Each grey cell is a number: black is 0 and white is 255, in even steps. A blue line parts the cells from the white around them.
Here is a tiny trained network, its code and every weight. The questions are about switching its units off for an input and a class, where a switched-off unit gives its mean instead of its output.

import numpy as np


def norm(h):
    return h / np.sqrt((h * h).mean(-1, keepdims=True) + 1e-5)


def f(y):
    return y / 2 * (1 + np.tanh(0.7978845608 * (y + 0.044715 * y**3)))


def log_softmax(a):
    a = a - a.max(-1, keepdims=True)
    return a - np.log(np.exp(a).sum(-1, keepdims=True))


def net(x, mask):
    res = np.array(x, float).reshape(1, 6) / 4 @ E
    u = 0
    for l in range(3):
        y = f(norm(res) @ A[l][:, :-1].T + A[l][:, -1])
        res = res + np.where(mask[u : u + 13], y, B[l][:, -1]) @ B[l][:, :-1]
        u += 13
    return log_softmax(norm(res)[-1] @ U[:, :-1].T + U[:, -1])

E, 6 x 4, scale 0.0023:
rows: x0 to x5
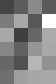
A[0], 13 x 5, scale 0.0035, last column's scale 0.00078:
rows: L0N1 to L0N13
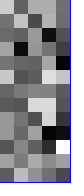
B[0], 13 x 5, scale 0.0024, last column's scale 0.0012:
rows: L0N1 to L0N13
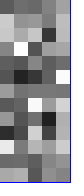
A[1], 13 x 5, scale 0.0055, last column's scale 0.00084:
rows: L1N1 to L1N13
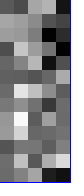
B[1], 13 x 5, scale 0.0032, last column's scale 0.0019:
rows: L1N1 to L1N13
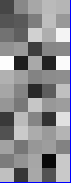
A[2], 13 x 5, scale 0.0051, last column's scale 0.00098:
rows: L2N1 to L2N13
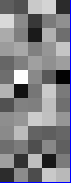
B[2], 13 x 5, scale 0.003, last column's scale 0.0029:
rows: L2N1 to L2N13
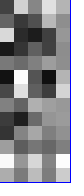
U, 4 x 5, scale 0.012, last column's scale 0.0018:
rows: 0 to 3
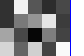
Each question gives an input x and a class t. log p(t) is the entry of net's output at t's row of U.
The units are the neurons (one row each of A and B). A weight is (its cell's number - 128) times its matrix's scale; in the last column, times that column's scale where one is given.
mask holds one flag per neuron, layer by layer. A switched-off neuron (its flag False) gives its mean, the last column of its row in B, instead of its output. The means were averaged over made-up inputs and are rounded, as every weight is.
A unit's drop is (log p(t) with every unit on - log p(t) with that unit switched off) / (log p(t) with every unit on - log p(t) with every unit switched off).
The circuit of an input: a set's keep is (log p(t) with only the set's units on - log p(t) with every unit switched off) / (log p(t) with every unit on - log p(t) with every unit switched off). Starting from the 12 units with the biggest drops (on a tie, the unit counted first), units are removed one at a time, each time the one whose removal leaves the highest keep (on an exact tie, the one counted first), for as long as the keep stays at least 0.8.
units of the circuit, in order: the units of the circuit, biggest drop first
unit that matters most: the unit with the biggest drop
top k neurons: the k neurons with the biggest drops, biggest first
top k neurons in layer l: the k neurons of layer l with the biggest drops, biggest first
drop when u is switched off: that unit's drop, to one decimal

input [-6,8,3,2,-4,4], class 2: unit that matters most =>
L2N3
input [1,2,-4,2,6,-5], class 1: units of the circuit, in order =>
(L1N12, L2N1)
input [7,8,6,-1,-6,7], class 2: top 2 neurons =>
(L2N3, L1N3)
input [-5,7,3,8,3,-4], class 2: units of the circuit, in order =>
(L2N3, L0N6)
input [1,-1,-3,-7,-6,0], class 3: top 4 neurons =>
(L0N4, L1N5, L0N10, L1N3)
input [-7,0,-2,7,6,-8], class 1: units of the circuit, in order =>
(L1N5, L2N1)
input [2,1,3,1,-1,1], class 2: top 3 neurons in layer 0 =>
(L0N6, L0N10, L0N9)
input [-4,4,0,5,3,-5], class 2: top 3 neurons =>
(L2N3, L1N3, L0N6)
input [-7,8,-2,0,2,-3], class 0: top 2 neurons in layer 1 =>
(L1N9, L1N12)
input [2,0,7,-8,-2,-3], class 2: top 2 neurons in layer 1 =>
(L1N5, L1N12)
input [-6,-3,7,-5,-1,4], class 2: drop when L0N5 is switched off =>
0.0
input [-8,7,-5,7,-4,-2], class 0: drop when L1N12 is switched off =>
0.1
